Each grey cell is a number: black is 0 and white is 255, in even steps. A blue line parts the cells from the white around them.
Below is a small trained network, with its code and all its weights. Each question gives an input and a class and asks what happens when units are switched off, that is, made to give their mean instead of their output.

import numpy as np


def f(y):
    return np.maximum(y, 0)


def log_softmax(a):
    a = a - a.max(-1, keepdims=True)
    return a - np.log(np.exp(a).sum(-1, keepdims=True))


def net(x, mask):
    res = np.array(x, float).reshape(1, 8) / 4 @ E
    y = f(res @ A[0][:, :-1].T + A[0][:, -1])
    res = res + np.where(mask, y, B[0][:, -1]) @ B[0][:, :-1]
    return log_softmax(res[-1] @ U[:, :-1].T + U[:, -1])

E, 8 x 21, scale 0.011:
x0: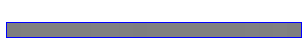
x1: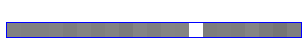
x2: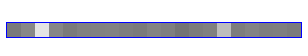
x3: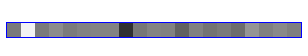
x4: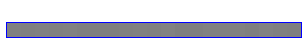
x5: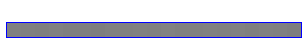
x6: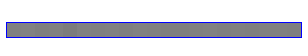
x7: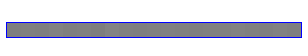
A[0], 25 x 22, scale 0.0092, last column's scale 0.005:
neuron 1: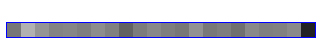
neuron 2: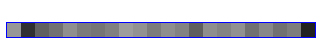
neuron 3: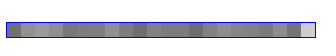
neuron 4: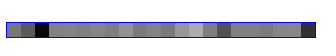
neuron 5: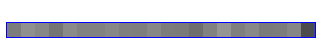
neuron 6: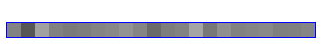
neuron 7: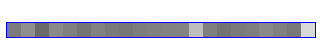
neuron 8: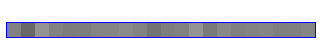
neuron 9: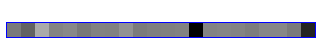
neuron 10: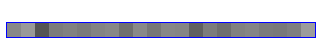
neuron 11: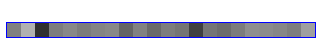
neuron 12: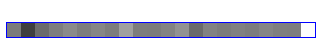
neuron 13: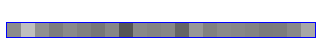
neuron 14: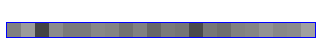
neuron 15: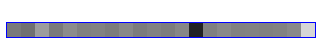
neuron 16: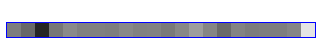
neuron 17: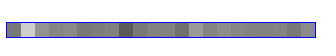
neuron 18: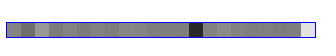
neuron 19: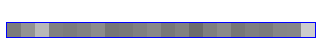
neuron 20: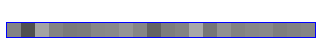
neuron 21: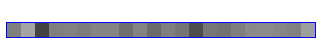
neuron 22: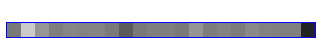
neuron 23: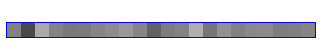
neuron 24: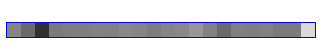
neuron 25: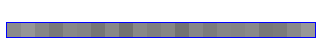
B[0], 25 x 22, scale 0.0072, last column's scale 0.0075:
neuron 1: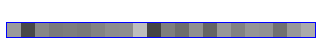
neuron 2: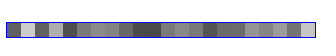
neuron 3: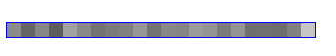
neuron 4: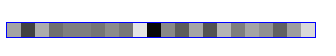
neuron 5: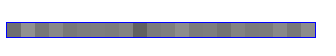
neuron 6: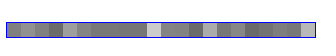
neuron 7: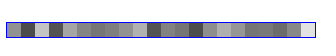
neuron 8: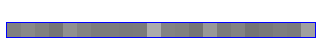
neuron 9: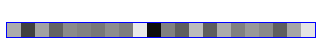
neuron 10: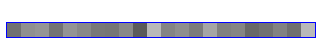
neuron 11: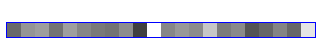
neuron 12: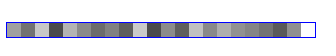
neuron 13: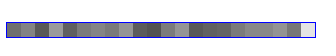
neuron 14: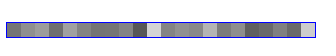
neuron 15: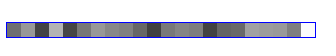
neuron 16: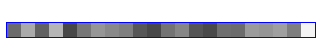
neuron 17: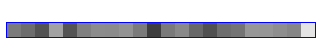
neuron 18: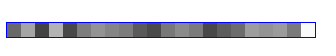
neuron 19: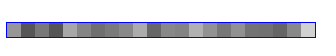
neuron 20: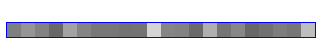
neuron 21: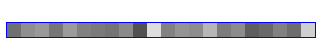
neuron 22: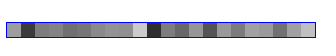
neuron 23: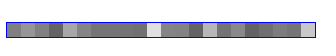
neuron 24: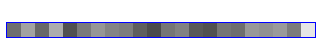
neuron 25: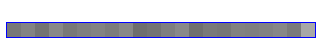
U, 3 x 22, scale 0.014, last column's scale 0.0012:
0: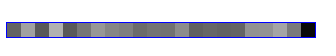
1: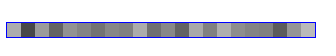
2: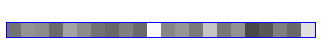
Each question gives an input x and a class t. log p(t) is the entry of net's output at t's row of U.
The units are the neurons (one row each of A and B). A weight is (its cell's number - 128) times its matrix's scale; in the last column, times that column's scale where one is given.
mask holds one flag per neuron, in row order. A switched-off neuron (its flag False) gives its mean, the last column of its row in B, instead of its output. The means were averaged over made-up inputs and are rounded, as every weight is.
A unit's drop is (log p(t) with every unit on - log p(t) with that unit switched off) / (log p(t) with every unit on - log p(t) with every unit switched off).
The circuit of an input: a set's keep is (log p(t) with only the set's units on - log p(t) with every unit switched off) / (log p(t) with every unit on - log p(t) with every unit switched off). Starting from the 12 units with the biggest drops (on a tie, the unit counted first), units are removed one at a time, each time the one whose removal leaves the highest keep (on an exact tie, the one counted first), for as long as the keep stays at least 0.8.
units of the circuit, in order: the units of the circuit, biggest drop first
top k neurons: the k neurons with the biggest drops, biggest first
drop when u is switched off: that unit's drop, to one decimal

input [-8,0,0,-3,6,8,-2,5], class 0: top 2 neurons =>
neuron 9; neuron 4
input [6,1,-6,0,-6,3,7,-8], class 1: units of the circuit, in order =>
neuron 4
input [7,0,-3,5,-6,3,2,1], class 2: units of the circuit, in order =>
neuron 11; neuron 15
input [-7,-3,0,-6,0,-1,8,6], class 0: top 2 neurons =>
neuron 2; neuron 18
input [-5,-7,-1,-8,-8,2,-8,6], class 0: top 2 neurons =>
neuron 2; neuron 18
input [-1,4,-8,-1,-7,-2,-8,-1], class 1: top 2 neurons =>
neuron 4; neuron 18
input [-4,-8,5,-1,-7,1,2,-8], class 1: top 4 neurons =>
neuron 9; neuron 16; neuron 19; neuron 24
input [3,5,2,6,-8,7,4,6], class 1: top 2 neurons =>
neuron 18; neuron 16
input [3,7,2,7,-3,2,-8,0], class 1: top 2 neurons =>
neuron 7; neuron 22
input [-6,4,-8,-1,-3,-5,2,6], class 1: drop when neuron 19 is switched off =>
-0.1
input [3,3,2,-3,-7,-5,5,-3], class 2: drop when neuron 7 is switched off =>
0.0
